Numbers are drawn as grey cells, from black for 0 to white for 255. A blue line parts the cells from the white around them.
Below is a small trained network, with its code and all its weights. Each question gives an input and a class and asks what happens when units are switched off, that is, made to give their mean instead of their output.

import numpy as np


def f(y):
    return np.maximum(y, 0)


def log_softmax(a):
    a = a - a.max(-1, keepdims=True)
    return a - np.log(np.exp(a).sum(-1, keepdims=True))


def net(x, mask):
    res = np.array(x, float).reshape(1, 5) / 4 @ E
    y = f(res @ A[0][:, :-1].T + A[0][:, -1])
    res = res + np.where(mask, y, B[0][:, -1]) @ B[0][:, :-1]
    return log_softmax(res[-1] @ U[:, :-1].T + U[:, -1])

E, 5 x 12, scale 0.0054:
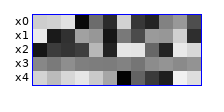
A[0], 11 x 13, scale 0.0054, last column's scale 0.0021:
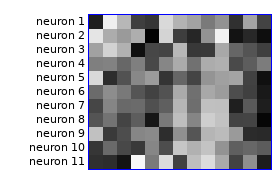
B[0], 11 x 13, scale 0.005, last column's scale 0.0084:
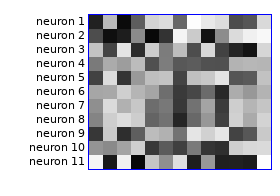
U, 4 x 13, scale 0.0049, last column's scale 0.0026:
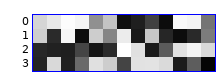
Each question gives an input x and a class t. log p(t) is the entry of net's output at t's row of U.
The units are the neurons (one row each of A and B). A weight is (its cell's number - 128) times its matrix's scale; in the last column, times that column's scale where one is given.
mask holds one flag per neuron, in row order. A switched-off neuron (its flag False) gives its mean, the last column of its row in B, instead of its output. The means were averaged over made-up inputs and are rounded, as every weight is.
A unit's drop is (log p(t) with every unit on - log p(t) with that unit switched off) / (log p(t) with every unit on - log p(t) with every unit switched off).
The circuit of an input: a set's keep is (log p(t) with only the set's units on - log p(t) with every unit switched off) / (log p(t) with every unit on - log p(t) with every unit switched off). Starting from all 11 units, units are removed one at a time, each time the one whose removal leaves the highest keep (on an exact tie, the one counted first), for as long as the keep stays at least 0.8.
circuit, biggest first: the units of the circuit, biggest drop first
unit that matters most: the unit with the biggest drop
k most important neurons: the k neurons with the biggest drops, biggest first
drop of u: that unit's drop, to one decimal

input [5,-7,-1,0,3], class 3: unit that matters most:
neuron 1
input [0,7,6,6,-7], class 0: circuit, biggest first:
neuron 10; neuron 8; neuron 2
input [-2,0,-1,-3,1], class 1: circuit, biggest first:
neuron 10; neuron 8; neuron 1
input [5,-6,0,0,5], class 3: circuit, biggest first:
neuron 1; neuron 10
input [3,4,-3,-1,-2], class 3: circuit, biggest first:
neuron 11; neuron 9
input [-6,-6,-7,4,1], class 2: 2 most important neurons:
neuron 2; neuron 3
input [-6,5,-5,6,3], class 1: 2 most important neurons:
neuron 11; neuron 1
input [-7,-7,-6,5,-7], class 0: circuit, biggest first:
neuron 8; neuron 7
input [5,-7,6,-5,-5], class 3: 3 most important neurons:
neuron 1; neuron 2; neuron 11
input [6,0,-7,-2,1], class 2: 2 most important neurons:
neuron 2; neuron 11
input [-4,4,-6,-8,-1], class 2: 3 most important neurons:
neuron 2; neuron 3; neuron 1
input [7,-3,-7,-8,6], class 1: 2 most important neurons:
neuron 3; neuron 10
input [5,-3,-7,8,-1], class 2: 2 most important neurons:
neuron 2; neuron 11
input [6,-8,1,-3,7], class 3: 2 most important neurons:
neuron 1; neuron 11
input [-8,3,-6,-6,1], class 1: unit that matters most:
neuron 11
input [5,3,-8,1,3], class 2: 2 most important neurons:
neuron 2; neuron 11
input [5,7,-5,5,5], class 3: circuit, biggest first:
neuron 5; neuron 9
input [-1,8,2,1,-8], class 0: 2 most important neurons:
neuron 10; neuron 8
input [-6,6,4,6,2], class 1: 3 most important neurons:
neuron 11; neuron 1; neuron 2
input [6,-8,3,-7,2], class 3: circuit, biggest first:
neuron 1
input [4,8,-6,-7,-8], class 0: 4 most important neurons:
neuron 8; neuron 6; neuron 7; neuron 4
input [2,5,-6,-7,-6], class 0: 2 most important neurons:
neuron 8; neuron 6
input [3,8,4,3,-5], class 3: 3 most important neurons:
neuron 9; neuron 5; neuron 2
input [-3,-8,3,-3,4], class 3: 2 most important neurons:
neuron 1; neuron 2
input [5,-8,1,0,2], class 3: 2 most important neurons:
neuron 1; neuron 11
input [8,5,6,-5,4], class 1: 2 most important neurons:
neuron 2; neuron 3
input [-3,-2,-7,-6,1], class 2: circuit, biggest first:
neuron 2
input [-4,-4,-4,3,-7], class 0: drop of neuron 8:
0.2
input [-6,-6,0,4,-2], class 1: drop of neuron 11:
1.8
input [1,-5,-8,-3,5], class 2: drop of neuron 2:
0.6
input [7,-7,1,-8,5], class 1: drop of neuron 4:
0.0
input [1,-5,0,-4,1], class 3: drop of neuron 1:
0.2
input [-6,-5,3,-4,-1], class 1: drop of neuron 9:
0.1
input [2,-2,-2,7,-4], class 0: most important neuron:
neuron 11
